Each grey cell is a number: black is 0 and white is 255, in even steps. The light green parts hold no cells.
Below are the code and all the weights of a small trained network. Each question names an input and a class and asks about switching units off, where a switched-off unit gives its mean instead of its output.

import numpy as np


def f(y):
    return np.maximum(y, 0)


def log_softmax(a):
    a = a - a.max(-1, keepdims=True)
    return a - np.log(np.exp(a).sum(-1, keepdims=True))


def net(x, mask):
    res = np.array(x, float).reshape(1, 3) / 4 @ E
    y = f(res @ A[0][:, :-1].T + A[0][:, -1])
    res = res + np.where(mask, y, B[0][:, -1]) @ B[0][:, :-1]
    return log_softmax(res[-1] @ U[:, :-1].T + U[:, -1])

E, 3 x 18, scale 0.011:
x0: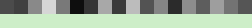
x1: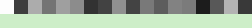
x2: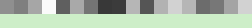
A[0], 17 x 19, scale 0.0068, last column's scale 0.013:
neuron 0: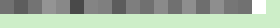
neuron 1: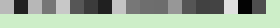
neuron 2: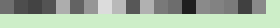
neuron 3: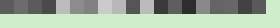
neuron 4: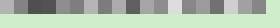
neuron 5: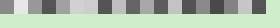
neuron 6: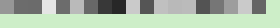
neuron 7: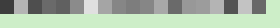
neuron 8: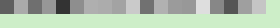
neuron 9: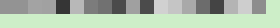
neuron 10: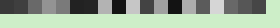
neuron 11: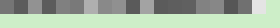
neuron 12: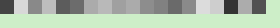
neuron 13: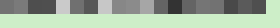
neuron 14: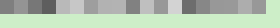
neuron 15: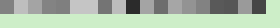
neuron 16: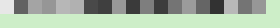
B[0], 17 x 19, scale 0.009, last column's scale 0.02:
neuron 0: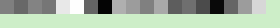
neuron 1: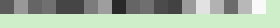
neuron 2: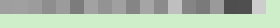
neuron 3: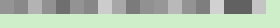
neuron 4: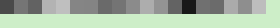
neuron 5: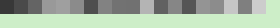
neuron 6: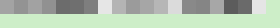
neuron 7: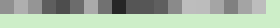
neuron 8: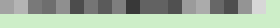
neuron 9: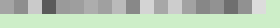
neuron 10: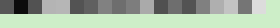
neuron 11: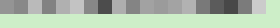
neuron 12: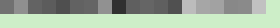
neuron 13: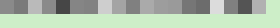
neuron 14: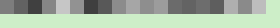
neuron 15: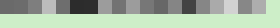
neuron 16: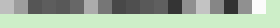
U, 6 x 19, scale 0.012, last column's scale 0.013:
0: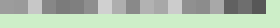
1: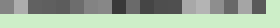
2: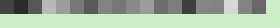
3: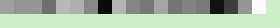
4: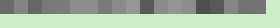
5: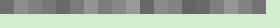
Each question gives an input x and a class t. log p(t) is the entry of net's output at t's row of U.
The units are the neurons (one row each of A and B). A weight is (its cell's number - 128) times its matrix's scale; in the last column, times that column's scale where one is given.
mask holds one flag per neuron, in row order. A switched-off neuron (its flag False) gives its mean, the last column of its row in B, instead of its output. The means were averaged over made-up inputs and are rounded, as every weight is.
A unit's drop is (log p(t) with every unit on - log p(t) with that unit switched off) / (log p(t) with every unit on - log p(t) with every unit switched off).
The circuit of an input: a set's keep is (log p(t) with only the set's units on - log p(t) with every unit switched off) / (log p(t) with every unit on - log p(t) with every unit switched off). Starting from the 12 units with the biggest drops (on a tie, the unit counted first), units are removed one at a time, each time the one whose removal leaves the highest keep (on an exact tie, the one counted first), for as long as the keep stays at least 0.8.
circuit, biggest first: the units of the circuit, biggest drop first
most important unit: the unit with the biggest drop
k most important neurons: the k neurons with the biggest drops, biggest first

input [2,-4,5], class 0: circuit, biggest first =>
neuron 6
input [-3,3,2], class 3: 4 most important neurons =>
neuron 10; neuron 12; neuron 7; neuron 1
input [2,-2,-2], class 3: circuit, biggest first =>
neuron 1; neuron 6
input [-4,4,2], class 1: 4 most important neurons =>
neuron 16; neuron 10; neuron 0; neuron 1
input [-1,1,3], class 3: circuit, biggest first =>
neuron 3; neuron 1
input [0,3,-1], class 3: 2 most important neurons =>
neuron 12; neuron 7
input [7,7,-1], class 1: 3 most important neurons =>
neuron 1; neuron 16; neuron 5
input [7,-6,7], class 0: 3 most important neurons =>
neuron 6; neuron 9; neuron 5
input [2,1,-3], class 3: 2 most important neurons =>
neuron 6; neuron 9
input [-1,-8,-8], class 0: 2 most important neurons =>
neuron 3; neuron 2
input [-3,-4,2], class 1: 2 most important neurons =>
neuron 0; neuron 7
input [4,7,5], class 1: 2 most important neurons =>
neuron 1; neuron 16
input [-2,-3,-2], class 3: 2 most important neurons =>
neuron 1; neuron 16
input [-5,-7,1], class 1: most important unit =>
neuron 7
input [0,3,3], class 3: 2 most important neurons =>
neuron 3; neuron 13
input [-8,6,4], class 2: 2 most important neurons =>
neuron 5; neuron 4
